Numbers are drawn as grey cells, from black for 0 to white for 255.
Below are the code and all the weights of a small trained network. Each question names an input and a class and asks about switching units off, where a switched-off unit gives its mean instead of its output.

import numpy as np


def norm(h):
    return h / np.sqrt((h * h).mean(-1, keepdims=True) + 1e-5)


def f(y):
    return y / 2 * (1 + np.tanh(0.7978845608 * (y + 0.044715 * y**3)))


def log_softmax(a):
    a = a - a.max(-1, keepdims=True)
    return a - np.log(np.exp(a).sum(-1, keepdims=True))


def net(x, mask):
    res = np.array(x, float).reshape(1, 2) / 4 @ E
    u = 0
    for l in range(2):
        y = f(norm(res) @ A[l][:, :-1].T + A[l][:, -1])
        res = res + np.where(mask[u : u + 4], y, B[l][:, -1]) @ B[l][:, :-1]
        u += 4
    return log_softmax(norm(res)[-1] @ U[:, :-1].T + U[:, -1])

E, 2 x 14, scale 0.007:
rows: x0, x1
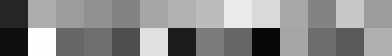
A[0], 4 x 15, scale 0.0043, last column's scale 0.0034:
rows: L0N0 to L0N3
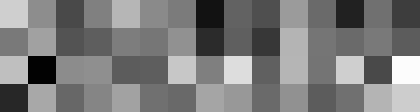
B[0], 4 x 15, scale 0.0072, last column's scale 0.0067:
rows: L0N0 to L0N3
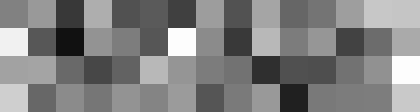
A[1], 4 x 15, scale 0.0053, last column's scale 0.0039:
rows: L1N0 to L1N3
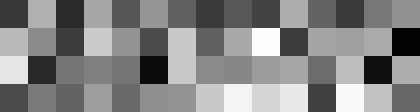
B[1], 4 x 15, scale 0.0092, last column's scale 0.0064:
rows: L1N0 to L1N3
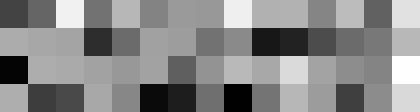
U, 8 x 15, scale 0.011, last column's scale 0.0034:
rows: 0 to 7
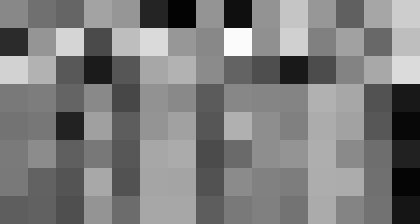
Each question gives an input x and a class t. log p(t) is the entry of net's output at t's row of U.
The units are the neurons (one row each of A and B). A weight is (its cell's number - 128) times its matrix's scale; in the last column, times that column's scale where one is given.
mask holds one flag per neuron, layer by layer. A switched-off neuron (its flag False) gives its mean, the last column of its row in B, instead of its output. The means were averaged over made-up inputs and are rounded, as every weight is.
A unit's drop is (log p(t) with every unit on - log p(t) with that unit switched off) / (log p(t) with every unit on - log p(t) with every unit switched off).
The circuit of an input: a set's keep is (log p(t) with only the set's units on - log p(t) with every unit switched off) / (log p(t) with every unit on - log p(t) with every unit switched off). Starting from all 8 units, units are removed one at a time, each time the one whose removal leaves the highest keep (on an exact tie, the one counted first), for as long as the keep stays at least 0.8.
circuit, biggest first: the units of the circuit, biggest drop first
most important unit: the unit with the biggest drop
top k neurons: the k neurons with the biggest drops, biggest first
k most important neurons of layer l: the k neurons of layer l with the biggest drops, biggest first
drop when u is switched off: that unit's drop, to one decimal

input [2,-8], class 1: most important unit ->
L1N2
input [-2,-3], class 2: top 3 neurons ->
(L0N2 L1N0 L1N3)
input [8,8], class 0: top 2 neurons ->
(L1N3 L0N2)
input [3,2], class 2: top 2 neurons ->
(L0N3 L1N2)
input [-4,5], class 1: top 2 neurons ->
(L1N0 L1N3)
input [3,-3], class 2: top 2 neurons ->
(L0N2 L1N0)
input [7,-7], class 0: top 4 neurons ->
(L1N3 L0N3 L0N1 L1N0)
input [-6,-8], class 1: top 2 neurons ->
(L1N2 L1N3)
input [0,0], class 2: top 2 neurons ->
(L1N2 L0N1)
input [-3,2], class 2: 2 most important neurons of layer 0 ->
(L0N0 L0N1)
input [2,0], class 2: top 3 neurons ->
(L0N3 L1N2 L1N0)
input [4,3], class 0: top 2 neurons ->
(L0N2 L0N1)
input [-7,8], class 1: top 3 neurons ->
(L1N0 L1N3 L0N2)
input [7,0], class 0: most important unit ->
L1N3
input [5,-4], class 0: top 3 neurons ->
(L1N3 L0N3 L0N1)
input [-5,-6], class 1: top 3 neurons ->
(L1N2 L1N3 L0N3)
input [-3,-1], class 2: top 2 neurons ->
(L0N0 L1N3)
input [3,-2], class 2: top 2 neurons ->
(L0N2 L1N2)
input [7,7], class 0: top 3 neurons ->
(L1N3 L0N2 L1N2)
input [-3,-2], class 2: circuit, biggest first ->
(L1N3)
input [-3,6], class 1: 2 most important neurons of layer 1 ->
(L1N0 L1N3)
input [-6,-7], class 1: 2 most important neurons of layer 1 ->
(L1N2 L1N3)
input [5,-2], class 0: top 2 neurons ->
(L1N3 L0N1)
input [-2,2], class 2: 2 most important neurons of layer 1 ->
(L1N1 L1N3)
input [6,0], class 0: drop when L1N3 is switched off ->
1.4
